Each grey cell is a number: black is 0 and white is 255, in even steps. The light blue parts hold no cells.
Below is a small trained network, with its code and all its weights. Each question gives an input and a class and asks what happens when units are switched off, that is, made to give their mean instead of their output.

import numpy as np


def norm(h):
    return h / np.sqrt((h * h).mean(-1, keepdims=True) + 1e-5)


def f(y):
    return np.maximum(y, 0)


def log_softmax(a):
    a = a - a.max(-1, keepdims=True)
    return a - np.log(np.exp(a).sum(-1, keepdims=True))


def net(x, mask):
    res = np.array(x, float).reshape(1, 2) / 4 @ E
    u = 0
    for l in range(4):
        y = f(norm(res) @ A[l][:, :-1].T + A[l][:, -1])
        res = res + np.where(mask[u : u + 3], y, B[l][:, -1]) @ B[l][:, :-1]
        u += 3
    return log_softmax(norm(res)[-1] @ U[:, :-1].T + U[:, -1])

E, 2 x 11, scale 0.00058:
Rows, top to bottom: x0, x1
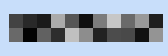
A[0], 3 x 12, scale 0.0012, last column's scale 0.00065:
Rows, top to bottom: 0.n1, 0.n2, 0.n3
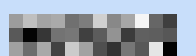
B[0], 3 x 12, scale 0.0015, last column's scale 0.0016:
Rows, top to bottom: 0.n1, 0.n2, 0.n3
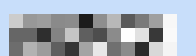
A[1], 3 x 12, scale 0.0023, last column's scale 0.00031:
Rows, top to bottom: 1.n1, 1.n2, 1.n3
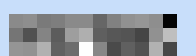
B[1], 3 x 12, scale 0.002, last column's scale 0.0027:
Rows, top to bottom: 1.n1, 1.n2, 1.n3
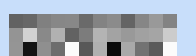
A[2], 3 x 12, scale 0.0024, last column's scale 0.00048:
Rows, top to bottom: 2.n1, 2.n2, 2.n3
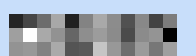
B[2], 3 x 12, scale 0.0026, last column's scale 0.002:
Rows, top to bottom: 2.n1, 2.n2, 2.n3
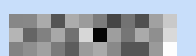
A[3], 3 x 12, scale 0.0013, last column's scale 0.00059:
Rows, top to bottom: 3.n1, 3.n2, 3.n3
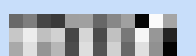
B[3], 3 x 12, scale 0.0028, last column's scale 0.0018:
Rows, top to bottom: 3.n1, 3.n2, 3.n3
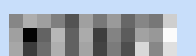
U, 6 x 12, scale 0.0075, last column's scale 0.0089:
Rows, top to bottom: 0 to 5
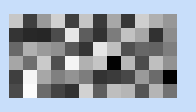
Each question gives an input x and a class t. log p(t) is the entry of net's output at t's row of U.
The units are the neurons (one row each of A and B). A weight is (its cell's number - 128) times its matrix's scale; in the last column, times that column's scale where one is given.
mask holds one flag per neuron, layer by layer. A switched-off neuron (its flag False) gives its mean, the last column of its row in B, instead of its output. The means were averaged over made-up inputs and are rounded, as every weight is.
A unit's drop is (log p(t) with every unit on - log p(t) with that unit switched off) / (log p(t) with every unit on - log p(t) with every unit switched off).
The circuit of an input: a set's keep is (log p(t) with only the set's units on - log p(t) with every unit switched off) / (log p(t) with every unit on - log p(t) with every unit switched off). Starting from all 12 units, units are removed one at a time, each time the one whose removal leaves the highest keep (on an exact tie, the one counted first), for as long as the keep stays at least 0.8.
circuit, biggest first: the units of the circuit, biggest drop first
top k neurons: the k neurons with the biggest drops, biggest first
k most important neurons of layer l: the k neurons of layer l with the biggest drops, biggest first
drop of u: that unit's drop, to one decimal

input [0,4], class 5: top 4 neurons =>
0.n2, 1.n3, 2.n2, 3.n2
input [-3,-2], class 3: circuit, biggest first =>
0.n2, 1.n3
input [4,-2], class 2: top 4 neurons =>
2.n2, 1.n3, 3.n2, 3.n3
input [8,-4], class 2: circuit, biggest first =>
3.n2, 2.n2
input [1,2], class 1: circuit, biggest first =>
0.n2
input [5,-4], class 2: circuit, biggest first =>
2.n2, 3.n2
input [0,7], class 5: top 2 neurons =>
1.n3, 0.n2
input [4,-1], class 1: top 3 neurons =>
0.n2, 0.n3, 1.n2
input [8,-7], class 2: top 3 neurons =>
2.n2, 1.n2, 2.n1
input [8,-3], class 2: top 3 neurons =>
1.n3, 3.n2, 2.n2
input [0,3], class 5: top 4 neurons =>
0.n2, 1.n3, 2.n2, 3.n2
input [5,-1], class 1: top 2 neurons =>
0.n2, 0.n3
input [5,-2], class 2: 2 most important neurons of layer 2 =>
2.n2, 2.n3
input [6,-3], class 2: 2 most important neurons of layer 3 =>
3.n2, 3.n3
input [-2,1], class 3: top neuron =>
1.n3
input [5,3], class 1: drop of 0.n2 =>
0.1
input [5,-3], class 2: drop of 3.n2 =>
0.2
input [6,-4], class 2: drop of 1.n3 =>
0.1
